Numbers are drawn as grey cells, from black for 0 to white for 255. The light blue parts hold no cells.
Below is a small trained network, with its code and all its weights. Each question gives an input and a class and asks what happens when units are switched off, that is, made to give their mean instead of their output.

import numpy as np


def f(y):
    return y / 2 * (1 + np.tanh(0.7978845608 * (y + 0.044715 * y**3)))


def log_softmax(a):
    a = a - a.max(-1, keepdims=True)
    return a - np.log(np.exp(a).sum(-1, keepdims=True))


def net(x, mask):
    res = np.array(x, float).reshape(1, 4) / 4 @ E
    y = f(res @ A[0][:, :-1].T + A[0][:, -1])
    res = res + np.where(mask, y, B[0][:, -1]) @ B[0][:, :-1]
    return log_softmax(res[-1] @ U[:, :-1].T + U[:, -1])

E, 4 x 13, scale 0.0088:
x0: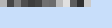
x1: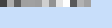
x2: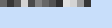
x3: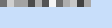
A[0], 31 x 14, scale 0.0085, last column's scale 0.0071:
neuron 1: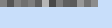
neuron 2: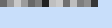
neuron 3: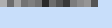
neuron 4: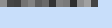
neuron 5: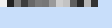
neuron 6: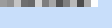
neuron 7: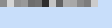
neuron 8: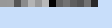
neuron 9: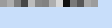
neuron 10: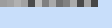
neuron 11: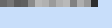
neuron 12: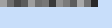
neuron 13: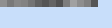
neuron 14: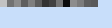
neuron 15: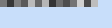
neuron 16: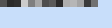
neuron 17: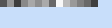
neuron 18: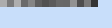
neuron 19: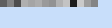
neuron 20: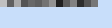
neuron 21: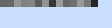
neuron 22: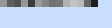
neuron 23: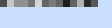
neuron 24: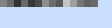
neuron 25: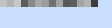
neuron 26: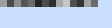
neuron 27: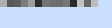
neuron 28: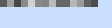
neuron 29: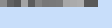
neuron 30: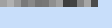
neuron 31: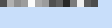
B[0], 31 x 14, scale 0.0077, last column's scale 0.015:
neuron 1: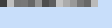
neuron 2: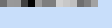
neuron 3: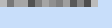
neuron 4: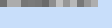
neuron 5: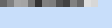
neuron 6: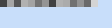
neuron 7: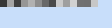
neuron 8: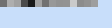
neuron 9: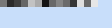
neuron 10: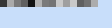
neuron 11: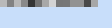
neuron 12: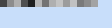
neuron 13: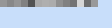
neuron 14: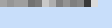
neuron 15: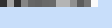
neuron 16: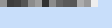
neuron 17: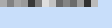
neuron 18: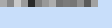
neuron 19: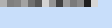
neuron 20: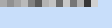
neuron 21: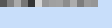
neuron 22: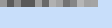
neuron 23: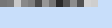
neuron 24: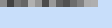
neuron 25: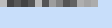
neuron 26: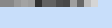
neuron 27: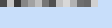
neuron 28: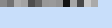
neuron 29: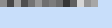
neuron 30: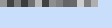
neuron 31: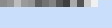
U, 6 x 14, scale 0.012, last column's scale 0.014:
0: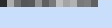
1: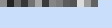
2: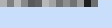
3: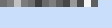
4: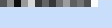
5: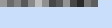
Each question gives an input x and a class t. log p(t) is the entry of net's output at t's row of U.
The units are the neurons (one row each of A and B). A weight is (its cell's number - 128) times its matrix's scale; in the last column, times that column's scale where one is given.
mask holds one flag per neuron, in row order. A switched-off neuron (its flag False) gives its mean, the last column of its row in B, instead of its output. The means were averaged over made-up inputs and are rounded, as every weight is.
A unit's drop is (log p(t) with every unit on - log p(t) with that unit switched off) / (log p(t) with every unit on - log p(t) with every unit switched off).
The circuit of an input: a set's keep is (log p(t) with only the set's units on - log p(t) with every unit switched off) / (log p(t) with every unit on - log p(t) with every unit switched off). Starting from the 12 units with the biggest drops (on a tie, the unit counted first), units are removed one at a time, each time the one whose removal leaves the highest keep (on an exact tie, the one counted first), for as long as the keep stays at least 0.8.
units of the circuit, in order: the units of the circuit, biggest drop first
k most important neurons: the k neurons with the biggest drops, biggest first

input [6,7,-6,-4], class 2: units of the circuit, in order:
neuron 19
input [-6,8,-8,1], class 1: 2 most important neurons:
neuron 9; neuron 25
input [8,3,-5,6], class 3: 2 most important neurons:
neuron 5; neuron 26
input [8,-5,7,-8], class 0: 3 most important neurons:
neuron 27; neuron 1; neuron 15
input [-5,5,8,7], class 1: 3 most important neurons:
neuron 16; neuron 29; neuron 15
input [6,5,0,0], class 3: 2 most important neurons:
neuron 5; neuron 26
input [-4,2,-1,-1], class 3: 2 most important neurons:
neuron 31; neuron 6
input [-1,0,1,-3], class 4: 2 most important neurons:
neuron 10; neuron 2
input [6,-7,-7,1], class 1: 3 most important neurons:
neuron 9; neuron 30; neuron 25
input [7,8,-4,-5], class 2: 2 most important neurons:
neuron 19; neuron 17
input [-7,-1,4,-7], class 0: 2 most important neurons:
neuron 15; neuron 27
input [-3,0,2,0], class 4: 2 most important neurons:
neuron 5; neuron 26
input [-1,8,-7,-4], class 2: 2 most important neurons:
neuron 19; neuron 17
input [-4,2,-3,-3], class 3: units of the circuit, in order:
neuron 31
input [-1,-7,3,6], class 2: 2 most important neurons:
neuron 20; neuron 15
